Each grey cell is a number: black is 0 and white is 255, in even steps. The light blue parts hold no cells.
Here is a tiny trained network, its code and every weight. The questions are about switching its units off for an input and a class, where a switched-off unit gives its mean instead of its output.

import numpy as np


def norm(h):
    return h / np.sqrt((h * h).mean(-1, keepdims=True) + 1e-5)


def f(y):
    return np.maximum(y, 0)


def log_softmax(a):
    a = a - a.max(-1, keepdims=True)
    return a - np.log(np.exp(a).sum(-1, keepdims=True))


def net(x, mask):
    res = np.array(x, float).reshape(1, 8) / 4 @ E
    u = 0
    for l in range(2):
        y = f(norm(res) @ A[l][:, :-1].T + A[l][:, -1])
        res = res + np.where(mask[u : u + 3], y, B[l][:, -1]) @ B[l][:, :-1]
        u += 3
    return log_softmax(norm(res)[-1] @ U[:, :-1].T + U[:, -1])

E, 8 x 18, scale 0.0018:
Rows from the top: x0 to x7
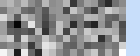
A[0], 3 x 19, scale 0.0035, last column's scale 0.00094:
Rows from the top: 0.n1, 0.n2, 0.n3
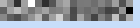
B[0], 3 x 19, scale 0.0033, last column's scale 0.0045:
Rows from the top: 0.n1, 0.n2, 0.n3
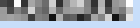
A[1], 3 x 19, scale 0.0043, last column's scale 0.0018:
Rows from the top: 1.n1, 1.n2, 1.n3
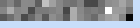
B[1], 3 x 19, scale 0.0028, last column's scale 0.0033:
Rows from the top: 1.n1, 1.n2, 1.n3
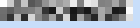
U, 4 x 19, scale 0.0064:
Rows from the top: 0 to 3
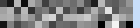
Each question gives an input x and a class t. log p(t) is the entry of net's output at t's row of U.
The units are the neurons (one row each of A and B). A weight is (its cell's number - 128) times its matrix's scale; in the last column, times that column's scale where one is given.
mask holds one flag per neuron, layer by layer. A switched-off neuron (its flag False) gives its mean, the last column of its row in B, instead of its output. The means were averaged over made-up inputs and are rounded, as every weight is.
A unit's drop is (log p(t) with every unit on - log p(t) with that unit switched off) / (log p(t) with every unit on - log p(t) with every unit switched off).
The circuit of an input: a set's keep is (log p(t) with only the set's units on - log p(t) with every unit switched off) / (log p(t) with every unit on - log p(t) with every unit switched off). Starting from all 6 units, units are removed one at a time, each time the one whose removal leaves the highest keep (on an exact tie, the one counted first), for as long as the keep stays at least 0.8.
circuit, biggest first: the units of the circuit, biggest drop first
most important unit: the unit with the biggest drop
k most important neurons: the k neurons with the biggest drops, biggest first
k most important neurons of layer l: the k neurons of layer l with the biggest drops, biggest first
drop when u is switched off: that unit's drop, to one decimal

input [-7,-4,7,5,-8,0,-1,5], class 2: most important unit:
1.n2
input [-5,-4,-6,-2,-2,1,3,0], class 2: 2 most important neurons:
(0.n3; 1.n1)
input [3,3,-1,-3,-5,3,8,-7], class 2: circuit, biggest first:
(1.n1; 1.n2)
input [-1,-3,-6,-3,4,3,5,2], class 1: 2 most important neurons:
(0.n1; 1.n2)
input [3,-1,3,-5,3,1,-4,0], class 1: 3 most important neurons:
(0.n1; 0.n2; 1.n3)
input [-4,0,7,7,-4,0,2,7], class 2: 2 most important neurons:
(0.n1; 1.n1)
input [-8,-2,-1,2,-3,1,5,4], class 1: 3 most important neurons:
(0.n1; 1.n2; 0.n2)
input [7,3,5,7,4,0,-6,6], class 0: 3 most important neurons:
(0.n1; 1.n1; 0.n3)
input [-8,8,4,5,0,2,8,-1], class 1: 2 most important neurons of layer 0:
(0.n1; 0.n3)
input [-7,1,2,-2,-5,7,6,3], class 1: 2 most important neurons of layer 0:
(0.n1; 0.n2)
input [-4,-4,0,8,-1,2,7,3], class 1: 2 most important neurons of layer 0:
(0.n3; 0.n2)
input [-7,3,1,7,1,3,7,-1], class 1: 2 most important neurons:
(0.n3; 0.n2)
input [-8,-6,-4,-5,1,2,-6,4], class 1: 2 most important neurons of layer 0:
(0.n1; 0.n2)
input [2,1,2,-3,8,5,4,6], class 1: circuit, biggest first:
(1.n2)
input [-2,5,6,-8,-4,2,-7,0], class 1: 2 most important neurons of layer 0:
(0.n1; 0.n2)
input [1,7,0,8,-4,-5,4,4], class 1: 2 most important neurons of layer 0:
(0.n3; 0.n2)
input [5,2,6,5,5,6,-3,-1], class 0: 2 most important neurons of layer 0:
(0.n1; 0.n3)
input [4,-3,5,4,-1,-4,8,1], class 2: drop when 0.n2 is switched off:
0.1
